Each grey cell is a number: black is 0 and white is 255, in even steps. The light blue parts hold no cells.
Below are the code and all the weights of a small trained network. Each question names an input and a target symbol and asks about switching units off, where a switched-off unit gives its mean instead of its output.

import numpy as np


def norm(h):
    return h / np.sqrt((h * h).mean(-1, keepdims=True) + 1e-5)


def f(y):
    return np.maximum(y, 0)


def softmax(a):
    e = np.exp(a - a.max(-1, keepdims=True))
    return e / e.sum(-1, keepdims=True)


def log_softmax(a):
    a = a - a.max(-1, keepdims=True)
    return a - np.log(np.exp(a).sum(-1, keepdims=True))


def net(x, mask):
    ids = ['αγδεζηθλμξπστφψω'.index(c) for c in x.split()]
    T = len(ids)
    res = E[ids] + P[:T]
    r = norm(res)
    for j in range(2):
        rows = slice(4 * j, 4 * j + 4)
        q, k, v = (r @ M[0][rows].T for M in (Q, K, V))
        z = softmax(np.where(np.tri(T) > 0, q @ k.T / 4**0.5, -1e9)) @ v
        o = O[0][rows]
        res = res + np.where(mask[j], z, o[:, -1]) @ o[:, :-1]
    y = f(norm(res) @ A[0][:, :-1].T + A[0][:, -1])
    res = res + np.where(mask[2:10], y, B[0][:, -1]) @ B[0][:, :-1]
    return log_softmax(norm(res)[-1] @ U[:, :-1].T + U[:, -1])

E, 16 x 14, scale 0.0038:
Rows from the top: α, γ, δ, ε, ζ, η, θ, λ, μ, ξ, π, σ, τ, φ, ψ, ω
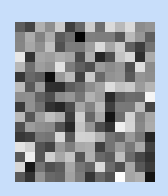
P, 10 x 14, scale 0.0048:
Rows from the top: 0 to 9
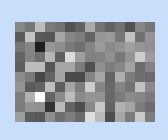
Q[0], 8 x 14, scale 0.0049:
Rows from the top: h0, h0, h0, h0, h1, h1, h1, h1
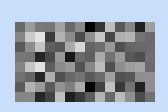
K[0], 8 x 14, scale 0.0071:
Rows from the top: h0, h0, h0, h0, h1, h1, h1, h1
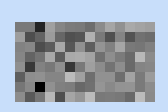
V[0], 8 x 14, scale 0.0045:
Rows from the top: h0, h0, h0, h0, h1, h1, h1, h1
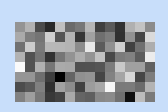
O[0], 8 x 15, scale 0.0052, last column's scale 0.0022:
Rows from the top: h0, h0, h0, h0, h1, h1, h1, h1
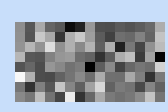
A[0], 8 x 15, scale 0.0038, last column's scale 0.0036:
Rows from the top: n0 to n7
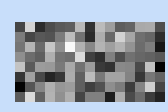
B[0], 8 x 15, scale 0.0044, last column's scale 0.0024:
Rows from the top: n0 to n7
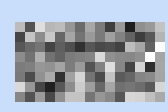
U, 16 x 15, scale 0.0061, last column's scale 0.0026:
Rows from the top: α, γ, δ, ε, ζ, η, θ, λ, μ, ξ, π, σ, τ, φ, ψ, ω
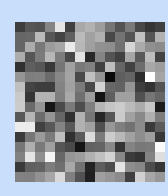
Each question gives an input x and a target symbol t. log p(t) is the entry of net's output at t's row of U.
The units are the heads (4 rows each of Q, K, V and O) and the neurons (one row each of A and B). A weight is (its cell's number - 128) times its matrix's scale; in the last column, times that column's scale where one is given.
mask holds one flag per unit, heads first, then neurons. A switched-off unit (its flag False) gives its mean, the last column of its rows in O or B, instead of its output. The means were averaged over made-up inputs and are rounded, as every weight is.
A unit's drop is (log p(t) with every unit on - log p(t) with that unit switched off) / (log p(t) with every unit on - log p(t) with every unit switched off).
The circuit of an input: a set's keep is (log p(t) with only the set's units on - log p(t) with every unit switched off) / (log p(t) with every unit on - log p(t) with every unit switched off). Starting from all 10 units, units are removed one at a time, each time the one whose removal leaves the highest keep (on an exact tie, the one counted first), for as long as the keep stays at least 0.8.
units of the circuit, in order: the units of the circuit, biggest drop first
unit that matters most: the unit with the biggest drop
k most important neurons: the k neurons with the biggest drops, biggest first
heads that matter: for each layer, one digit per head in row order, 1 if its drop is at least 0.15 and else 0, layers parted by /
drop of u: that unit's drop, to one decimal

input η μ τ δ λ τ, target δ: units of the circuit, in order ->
(h0 n7)
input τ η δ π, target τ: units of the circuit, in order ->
(h0)
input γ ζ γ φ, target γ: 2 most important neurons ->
(n6 n7)
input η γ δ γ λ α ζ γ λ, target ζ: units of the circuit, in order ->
(h1 n6)
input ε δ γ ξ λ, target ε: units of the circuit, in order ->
(h1 n3)
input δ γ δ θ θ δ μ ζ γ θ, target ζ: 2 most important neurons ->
(n6 n2)
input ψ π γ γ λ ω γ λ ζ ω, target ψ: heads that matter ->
10
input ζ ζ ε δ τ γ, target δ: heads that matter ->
10
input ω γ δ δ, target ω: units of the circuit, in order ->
(h0 n0)
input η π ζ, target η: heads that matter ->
01
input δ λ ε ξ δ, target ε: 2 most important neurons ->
(n2 n3)
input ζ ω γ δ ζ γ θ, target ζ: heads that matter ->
01
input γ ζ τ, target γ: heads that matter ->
10
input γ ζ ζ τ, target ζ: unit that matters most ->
h1
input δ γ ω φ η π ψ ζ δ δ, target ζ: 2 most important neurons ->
(n2 n6)
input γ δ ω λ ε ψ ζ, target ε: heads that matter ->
11
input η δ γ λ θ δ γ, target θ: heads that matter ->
01
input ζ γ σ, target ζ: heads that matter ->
01
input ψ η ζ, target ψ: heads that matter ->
10
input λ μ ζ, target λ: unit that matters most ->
h0
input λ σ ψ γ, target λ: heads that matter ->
11
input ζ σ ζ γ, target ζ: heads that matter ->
01
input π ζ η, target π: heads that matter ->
01
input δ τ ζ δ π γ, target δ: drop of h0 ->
0.4
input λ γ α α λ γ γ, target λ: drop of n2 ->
0.0
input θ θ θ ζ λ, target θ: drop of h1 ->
0.8
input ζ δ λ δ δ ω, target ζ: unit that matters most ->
h1
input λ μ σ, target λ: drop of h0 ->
0.7
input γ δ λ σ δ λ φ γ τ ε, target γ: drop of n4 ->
0.1
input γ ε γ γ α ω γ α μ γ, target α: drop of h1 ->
1.0
